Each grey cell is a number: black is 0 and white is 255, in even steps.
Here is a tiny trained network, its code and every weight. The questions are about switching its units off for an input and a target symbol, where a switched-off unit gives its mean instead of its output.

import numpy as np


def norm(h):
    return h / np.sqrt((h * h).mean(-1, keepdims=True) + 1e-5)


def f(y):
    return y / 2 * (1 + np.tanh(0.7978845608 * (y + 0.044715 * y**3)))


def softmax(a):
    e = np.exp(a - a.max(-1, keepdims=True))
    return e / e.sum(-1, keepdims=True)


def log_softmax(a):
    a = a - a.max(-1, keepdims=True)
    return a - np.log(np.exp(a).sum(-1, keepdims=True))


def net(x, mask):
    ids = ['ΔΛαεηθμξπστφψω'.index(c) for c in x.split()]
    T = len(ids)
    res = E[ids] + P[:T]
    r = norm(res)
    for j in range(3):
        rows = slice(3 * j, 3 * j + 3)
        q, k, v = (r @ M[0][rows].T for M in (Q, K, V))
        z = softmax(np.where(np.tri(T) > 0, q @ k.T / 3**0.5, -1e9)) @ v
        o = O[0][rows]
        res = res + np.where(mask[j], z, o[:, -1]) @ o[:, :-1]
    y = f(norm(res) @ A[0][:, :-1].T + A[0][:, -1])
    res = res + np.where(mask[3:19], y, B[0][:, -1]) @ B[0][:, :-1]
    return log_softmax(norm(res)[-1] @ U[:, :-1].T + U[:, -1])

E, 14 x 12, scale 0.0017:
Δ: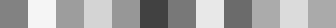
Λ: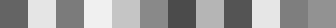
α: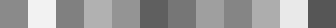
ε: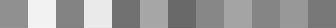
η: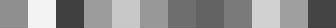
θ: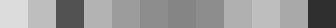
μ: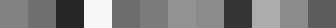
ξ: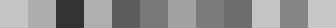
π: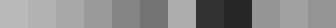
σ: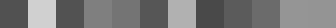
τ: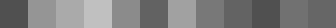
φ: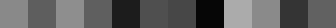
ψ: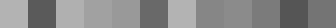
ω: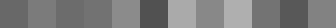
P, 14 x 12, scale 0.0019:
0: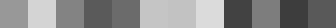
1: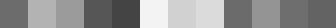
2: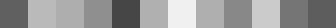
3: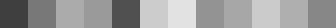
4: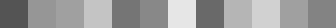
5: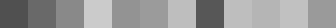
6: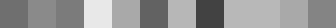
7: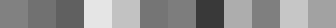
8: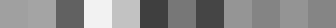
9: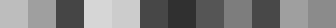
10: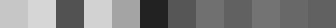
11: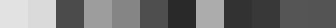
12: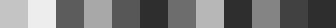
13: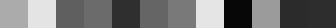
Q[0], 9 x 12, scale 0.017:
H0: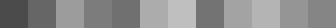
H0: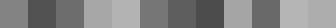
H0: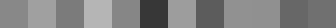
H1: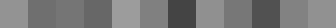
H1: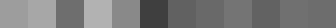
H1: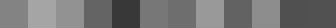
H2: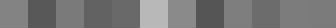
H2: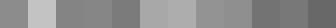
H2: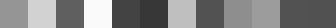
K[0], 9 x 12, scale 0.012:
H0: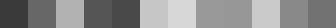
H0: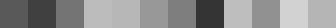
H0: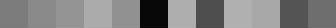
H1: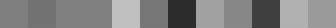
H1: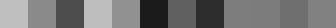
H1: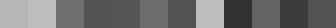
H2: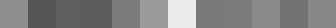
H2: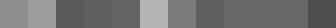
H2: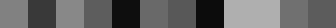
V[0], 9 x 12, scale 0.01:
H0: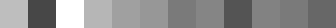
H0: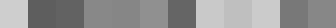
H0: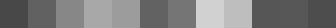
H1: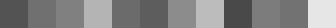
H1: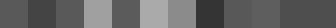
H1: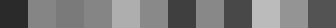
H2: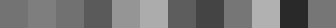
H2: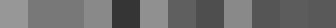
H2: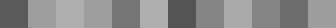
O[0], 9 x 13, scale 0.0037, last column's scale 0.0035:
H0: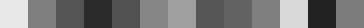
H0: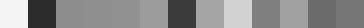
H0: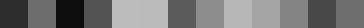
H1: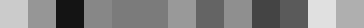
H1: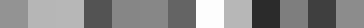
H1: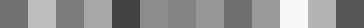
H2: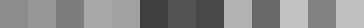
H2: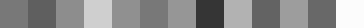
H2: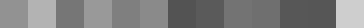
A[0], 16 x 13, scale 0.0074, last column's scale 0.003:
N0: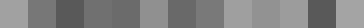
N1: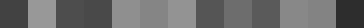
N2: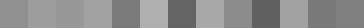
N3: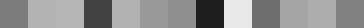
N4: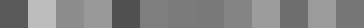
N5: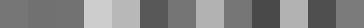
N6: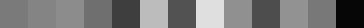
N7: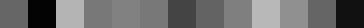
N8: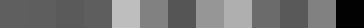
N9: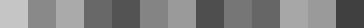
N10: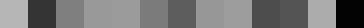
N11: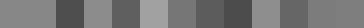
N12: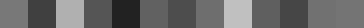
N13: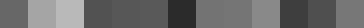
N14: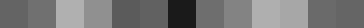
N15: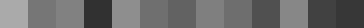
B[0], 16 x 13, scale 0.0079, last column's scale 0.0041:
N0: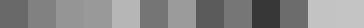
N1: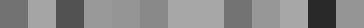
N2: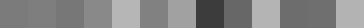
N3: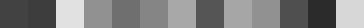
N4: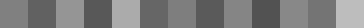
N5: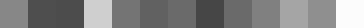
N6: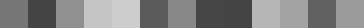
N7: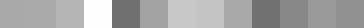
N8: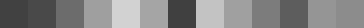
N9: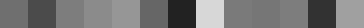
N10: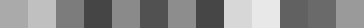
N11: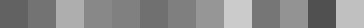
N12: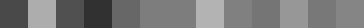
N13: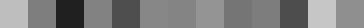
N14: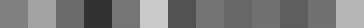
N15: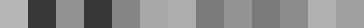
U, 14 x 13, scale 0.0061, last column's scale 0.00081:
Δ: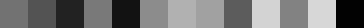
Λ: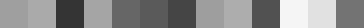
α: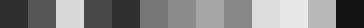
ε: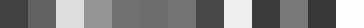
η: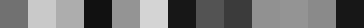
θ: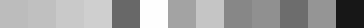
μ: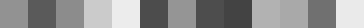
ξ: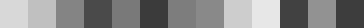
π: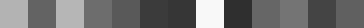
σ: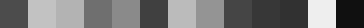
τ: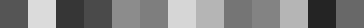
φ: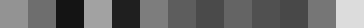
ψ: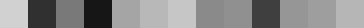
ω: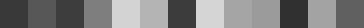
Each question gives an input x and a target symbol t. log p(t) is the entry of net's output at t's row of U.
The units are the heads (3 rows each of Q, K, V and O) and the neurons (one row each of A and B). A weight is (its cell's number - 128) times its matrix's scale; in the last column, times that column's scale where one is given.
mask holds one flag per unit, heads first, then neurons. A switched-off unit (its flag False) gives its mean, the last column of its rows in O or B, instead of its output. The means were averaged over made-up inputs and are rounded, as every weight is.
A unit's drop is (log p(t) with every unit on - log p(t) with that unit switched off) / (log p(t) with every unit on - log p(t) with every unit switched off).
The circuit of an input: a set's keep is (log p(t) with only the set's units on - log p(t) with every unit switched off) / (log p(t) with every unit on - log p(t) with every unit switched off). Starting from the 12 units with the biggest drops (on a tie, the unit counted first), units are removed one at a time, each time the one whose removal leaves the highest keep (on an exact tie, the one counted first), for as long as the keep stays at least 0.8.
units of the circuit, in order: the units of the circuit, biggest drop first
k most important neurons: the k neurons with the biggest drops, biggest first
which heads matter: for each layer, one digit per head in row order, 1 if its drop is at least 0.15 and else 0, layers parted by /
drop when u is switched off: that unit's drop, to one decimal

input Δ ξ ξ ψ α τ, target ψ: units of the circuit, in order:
H0; N15
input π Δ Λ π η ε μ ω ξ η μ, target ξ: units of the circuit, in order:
H0; N10
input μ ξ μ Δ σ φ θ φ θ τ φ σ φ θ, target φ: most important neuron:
N13
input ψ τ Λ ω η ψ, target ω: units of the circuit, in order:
H0; H2
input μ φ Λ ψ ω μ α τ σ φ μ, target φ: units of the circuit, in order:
H1; N13
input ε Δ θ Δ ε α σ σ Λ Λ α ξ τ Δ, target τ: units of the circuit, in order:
H0; N1
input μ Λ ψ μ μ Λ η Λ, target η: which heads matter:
011
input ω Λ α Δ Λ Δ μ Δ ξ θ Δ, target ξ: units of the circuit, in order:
N10; H0
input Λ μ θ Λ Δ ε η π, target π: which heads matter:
100
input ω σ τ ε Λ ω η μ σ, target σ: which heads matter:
100
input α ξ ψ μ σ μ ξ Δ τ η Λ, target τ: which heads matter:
100
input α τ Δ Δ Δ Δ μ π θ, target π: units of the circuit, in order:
H0; N9
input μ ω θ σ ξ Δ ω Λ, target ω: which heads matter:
000
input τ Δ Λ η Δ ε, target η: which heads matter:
011
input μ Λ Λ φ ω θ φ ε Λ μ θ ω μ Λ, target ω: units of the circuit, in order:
H0
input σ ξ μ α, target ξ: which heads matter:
110
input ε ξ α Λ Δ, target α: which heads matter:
011
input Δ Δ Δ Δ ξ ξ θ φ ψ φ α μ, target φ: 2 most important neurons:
N13; N14
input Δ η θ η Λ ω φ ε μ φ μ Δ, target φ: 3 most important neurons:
N5; N13; N14
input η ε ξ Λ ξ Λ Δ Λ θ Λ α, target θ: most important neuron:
N7
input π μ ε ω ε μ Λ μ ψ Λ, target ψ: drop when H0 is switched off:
0.7
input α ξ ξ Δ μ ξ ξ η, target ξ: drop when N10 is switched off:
0.2
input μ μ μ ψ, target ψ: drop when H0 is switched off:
0.7
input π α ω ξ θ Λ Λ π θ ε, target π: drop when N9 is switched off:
0.2
